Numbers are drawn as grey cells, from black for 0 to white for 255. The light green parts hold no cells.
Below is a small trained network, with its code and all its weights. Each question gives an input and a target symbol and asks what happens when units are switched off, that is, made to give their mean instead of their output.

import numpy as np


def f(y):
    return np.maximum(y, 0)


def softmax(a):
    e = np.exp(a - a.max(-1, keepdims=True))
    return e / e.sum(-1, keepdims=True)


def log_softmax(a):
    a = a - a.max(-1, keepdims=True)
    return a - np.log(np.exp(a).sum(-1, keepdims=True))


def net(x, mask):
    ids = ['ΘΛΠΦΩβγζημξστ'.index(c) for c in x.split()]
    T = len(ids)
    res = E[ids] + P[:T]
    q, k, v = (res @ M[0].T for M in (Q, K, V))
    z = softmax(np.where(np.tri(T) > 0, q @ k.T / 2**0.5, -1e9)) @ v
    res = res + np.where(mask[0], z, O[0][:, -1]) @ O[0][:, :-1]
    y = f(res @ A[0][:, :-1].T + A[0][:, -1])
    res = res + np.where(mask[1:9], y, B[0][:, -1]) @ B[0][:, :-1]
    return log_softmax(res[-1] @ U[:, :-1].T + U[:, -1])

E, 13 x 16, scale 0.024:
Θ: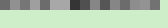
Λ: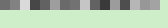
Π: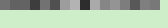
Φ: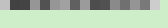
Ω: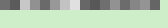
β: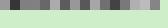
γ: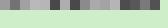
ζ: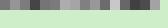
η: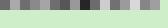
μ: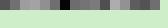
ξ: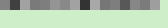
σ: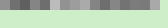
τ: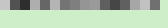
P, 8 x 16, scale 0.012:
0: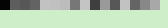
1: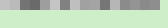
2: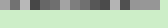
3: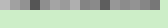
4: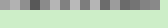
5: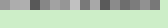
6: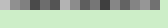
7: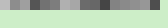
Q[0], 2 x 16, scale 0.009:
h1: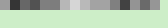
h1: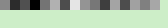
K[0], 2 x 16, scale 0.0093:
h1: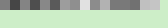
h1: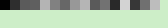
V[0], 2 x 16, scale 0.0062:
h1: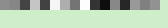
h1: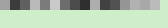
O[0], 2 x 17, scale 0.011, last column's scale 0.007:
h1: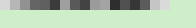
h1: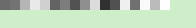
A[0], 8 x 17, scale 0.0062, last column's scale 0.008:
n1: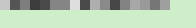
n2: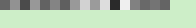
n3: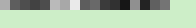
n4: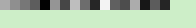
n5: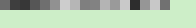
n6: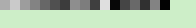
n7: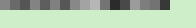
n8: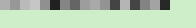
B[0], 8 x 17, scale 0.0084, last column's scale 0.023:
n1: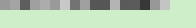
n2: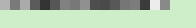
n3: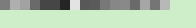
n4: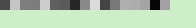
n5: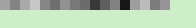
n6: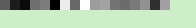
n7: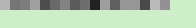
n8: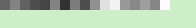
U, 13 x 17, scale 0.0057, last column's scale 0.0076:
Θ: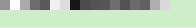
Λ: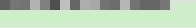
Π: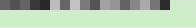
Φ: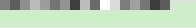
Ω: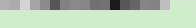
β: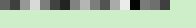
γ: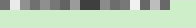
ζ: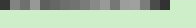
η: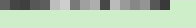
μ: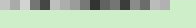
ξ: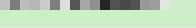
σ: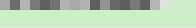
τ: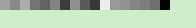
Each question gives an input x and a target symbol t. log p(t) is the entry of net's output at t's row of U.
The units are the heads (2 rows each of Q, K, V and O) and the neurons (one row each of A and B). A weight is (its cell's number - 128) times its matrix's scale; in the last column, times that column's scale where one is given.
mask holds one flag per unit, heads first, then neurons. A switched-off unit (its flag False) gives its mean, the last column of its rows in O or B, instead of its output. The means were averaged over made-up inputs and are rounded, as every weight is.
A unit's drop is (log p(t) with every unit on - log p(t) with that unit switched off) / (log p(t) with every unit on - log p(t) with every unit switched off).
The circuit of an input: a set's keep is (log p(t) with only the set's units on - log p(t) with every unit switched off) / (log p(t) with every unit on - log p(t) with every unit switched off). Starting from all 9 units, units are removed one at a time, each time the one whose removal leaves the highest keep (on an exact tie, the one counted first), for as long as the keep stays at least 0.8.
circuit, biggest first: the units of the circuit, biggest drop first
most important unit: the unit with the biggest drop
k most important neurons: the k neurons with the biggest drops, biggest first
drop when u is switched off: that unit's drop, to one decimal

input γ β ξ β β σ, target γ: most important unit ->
h1
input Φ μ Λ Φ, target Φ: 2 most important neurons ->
[n8 n6]
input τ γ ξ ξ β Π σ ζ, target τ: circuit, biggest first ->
[n8 h1]
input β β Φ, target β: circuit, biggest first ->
[h1 n8]
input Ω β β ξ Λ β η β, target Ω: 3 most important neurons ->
[n3 n8 n4]
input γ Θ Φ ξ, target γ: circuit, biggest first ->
[h1 n3 n4 n8]
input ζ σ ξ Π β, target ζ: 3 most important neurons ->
[n4 n3 n6]
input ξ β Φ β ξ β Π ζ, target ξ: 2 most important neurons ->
[n8 n3]
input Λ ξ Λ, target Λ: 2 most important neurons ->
[n6 n4]
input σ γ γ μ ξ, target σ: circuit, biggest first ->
[h1 n6 n4]
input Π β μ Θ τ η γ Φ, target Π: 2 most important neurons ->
[n3 n1]
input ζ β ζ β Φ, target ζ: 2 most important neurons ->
[n4 n3]
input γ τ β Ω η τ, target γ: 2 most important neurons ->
[n3 n4]
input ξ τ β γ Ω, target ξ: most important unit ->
n8
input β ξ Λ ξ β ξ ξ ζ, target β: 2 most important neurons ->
[n8 n1]
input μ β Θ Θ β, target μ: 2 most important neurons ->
[n8 n1]
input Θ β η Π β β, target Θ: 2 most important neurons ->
[n1 n3]
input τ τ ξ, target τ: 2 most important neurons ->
[n8 n4]
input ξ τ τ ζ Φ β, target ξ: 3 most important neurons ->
[n8 n3 n1]
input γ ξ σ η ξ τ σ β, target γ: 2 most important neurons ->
[n3 n4]
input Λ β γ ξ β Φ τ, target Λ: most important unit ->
n6
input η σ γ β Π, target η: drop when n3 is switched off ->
0.3
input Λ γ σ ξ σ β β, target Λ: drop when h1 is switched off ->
1.6
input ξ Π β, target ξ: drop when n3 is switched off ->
0.1
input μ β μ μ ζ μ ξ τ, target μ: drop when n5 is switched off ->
0.0
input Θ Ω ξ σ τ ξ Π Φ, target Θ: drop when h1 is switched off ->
0.9
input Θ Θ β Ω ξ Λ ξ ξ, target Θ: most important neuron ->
[n1]
